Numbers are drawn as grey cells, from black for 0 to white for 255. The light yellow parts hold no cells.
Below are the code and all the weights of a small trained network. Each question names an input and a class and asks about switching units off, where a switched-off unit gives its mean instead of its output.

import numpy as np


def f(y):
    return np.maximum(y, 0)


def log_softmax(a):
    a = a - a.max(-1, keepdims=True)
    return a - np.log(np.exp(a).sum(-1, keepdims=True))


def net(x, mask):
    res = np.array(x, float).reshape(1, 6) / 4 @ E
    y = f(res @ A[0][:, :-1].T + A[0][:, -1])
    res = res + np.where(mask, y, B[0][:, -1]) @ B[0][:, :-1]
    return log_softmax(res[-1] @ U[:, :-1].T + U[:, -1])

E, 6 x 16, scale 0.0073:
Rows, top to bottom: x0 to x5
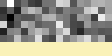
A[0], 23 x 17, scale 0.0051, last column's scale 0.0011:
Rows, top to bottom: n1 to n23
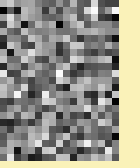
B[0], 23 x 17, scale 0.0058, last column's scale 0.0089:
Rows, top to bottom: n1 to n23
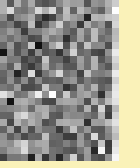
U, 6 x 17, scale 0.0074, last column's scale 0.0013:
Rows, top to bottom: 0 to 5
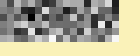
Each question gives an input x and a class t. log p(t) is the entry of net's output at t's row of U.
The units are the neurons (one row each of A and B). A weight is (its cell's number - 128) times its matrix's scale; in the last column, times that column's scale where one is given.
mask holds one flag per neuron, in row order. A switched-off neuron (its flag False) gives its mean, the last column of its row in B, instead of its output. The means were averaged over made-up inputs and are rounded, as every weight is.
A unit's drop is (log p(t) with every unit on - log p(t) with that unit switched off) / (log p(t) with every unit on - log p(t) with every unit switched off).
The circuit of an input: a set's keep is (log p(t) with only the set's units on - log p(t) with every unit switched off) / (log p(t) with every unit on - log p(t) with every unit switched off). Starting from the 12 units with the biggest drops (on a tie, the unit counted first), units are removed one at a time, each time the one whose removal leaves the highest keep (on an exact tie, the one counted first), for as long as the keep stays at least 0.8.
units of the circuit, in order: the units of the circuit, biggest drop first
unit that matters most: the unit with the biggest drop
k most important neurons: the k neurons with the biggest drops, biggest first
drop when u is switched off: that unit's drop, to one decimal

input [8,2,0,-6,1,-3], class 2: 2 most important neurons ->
[n23 n11]
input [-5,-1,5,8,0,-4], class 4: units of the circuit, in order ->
[n11]
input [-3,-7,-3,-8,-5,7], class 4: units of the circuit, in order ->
[n7 n4]
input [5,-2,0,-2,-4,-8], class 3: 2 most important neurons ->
[n22 n17]
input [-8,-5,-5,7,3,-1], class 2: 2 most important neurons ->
[n8 n19]
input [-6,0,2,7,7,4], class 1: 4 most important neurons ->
[n20 n10 n6 n23]
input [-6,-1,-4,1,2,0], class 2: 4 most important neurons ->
[n8 n18 n15 n19]
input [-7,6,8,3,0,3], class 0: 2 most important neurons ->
[n18 n15]
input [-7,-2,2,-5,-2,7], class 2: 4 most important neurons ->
[n8 n22 n19 n17]
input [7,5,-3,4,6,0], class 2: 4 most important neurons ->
[n23 n12 n13 n9]
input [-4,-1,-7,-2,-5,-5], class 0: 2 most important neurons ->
[n3 n1]
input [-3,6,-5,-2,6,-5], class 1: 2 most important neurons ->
[n20 n10]
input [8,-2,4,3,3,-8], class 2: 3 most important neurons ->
[n23 n21 n12]
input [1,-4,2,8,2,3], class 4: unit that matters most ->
n11
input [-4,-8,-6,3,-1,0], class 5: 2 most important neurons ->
[n14 n15]
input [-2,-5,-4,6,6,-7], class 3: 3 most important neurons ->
[n22 n17 n13]
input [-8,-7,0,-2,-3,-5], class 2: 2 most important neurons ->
[n8 n2]
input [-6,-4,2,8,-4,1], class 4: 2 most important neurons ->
[n11 n23]
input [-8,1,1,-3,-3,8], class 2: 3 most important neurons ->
[n8 n19 n22]
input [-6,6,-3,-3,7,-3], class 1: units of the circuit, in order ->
[n20]
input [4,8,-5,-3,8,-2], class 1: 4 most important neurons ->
[n10 n20 n6 n14]
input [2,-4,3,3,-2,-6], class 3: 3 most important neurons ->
[n22 n2 n17]
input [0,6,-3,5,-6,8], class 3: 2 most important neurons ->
[n21 n16]
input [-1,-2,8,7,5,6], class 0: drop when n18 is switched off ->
0.2
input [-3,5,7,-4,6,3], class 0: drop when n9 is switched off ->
0.1
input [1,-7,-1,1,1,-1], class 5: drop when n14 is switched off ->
0.3
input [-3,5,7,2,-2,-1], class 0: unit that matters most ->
n18
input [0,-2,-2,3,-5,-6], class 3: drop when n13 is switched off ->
-0.1
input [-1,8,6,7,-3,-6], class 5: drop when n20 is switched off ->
0.0
